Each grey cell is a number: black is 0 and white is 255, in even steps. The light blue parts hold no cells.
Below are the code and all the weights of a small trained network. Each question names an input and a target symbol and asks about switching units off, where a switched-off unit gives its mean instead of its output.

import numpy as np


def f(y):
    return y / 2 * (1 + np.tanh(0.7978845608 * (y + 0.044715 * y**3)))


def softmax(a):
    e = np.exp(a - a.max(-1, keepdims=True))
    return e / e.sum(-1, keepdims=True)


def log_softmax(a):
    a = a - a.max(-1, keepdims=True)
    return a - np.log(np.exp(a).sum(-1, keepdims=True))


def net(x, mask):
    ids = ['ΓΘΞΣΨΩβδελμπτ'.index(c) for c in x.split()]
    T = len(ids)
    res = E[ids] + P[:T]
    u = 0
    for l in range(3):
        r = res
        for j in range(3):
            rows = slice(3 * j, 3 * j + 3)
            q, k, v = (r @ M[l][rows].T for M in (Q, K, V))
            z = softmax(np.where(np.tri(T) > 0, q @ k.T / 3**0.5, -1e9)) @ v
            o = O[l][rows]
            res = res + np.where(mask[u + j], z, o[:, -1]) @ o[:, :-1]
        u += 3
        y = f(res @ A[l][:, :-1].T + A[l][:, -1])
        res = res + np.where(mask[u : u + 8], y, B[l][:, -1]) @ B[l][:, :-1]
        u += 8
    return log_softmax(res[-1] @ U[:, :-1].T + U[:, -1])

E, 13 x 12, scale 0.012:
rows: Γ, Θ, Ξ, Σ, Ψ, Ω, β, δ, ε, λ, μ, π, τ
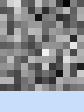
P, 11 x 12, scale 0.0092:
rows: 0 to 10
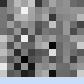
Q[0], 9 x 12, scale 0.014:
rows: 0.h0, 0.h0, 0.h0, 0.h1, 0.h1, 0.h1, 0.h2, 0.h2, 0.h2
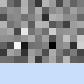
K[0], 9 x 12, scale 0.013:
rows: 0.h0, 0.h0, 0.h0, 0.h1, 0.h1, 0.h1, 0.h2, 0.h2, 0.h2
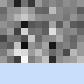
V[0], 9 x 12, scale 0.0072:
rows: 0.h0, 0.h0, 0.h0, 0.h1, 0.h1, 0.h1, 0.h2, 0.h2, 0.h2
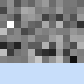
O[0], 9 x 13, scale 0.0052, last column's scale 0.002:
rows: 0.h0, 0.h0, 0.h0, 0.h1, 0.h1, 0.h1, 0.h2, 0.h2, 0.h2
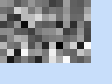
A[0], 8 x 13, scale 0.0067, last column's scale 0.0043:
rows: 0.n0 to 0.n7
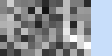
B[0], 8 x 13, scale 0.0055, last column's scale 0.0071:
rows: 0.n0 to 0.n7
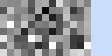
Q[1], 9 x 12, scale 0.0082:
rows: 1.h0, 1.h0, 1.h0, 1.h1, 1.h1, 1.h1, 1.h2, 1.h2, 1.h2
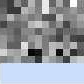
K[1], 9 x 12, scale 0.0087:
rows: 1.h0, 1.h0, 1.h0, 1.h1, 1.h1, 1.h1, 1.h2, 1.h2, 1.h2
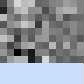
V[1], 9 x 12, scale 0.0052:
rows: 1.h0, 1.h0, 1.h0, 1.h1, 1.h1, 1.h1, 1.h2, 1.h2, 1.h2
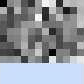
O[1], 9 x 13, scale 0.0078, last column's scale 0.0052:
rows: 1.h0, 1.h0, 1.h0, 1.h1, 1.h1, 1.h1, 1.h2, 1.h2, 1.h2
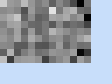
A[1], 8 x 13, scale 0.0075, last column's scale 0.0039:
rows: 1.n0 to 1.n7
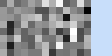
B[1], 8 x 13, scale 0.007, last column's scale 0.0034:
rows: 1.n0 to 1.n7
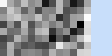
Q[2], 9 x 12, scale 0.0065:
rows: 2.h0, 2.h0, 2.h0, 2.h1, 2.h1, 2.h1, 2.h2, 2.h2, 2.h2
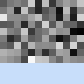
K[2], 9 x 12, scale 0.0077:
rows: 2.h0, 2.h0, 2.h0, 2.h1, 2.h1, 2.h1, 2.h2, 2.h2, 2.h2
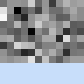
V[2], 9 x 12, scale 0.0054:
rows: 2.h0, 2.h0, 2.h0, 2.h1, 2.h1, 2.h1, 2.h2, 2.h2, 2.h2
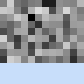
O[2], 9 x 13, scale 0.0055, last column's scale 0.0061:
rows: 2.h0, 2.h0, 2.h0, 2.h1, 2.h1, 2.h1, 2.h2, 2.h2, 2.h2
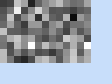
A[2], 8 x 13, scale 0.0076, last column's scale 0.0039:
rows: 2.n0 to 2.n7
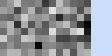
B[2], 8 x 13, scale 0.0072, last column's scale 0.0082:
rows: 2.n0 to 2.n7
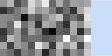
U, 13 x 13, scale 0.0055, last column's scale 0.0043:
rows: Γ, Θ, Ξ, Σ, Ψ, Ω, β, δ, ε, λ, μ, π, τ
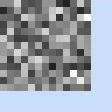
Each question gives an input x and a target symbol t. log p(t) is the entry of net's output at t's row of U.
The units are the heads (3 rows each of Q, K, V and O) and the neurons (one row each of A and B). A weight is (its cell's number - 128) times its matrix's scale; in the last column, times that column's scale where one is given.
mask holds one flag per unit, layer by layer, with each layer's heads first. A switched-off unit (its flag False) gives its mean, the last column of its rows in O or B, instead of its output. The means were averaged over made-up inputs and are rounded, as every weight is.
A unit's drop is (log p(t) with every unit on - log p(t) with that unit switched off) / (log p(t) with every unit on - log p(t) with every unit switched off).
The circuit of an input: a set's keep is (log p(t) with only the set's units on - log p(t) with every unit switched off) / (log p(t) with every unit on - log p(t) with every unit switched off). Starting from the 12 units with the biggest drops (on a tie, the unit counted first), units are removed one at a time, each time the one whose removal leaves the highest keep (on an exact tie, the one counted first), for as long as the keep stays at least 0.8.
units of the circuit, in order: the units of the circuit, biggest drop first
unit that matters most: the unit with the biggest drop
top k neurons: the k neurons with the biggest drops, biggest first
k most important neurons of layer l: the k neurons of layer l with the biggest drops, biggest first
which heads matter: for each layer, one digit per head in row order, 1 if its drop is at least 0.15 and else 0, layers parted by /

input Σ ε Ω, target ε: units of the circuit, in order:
(2.h0 0.n5 2.n0)
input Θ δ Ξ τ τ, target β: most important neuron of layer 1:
(1.n0)
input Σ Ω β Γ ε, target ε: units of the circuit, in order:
(2.h0 0.n5)
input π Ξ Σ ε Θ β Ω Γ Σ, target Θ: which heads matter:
011 / 000 / 100
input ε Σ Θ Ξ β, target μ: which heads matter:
010 / 000 / 000
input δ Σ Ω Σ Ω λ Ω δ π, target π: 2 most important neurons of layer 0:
(0.n4 0.n2)
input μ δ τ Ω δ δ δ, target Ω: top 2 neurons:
(2.n2 0.n6)
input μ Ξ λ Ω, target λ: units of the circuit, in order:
(1.h0 0.n1)
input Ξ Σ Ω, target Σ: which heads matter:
000 / 100 / 000
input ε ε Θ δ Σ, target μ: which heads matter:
010 / 000 / 000
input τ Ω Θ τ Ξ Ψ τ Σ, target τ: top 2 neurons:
(1.n0 1.n6)
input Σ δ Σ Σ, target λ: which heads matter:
001 / 000 / 000
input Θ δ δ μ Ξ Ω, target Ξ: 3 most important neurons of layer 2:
(2.n1 2.n2 2.n6)
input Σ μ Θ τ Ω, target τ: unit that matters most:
2.n0
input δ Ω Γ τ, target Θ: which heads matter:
001 / 000 / 100
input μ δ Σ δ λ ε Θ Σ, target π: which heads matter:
001 / 000 / 010
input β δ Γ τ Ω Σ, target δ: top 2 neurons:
(1.n4 2.n5)
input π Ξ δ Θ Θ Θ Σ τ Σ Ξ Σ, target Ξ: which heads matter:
001 / 000 / 000
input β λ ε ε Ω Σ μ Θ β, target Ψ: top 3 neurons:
(1.n4 1.n2 0.n5)
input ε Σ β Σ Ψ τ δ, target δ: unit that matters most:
0.n6
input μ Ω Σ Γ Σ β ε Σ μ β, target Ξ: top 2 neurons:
(2.n1 0.n5)
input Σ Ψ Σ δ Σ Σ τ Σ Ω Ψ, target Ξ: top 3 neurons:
(2.n1 2.n2 2.n6)
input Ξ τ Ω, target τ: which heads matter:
000 / 101 / 000
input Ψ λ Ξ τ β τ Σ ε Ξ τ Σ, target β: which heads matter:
011 / 000 / 000
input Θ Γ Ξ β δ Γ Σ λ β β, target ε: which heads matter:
010 / 000 / 100
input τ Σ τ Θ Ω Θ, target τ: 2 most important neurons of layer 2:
(2.n0 2.n3)
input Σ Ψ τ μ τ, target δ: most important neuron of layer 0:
(0.n7)
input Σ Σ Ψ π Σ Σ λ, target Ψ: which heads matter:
100 / 001 / 000
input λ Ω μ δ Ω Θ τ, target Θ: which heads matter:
001 / 000 / 000
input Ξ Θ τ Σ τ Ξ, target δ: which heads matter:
000 / 000 / 000
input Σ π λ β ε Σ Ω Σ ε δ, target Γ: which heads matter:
000 / 001 / 100
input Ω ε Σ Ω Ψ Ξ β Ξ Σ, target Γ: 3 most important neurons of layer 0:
(0.n7 0.n6 0.n2)
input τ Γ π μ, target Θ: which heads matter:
000 / 100 / 101
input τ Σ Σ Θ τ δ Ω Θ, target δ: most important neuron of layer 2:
(2.n3)
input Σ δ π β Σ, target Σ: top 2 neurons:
(1.n2 2.n4)
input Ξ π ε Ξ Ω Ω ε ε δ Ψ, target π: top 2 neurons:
(1.n6 1.n5)
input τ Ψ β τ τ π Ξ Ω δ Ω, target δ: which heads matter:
000 / 100 / 000
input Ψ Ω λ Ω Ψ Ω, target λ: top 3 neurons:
(0.n1 0.n2 2.n5)
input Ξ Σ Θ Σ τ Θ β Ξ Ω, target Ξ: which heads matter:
000 / 100 / 100
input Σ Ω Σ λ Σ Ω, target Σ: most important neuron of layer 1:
(1.n4)
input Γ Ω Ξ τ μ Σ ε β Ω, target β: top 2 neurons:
(0.n1 0.n5)
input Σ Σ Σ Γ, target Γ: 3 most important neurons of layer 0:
(0.n6 0.n2 0.n3)
